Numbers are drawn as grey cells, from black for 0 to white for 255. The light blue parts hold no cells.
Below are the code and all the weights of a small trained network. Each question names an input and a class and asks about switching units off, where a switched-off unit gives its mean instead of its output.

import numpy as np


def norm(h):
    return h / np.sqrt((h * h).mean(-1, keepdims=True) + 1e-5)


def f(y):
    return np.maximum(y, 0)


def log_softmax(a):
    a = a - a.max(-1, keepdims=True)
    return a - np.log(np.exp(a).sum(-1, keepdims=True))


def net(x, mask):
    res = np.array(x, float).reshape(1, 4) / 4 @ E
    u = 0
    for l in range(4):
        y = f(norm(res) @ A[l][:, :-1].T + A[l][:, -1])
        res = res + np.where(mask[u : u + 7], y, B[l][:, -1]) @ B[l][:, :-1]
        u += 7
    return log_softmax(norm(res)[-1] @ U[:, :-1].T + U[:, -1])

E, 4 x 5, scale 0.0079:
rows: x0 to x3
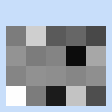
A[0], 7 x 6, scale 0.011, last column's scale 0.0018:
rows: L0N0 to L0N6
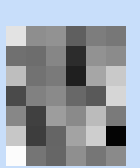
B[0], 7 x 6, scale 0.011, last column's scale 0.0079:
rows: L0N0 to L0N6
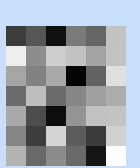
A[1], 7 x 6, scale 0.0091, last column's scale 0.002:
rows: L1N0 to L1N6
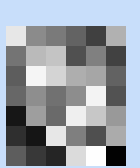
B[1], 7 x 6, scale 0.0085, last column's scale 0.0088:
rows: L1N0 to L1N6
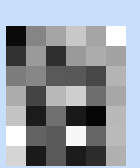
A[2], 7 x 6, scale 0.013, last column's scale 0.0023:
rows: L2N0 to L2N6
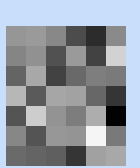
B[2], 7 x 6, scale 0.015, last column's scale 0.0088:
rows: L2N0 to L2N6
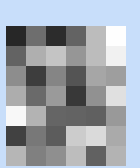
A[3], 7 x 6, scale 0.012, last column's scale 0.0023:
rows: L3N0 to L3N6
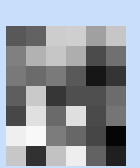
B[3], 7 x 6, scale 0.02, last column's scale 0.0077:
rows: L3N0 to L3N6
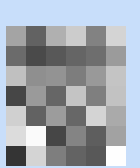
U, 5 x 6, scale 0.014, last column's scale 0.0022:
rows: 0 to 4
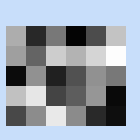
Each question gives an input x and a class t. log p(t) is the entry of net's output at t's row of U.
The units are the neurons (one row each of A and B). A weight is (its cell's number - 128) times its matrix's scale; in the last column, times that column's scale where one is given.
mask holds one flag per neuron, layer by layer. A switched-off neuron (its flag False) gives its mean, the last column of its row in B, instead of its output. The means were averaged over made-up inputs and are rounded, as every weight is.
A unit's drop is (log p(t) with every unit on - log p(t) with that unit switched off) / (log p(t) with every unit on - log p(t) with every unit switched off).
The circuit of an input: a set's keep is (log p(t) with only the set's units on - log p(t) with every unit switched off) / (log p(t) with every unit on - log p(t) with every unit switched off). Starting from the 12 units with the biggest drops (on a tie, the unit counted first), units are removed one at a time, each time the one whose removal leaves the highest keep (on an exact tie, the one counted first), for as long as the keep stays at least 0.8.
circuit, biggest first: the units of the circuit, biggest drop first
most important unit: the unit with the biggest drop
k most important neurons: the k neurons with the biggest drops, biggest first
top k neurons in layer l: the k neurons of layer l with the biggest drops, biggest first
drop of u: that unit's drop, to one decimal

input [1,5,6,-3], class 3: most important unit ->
L2N4
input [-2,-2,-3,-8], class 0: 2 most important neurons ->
L0N2, L0N6
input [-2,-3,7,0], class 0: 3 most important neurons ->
L0N2, L0N6, L1N6
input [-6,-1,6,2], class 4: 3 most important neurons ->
L3N6, L0N5, L0N2
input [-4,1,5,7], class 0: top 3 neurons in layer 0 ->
L0N6, L0N1, L0N0
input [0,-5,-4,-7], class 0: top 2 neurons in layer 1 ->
L1N4, L1N3
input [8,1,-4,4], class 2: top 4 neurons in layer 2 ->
L2N0, L2N2, L2N6, L2N5
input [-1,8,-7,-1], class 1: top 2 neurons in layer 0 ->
L0N1, L0N6
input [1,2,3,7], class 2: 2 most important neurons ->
L2N0, L0N0
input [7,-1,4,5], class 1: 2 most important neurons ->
L2N1, L0N2
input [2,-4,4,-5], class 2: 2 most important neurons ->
L0N4, L1N4
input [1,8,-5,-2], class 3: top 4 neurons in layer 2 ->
L2N4, L2N1, L2N0, L2N6
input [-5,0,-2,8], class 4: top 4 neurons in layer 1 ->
L1N0, L1N4, L1N6, L1N5
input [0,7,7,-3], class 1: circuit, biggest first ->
L0N1
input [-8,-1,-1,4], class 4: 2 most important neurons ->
L3N6, L0N2
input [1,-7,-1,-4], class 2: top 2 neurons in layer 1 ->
L1N4, L1N2
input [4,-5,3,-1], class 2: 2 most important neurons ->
L0N6, L0N4
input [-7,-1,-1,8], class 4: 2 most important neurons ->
L3N6, L0N2
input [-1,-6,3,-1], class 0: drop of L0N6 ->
1.0
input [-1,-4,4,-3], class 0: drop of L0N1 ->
0.0
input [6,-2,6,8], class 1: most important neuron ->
L3N4
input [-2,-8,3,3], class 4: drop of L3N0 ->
0.1
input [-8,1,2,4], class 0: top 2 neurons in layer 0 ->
L0N5, L0N4
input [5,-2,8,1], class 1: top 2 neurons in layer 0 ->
L0N2, L0N1
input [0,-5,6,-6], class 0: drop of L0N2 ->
1.1
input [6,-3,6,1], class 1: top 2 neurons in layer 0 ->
L0N2, L0N1
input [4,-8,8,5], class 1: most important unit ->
L3N4
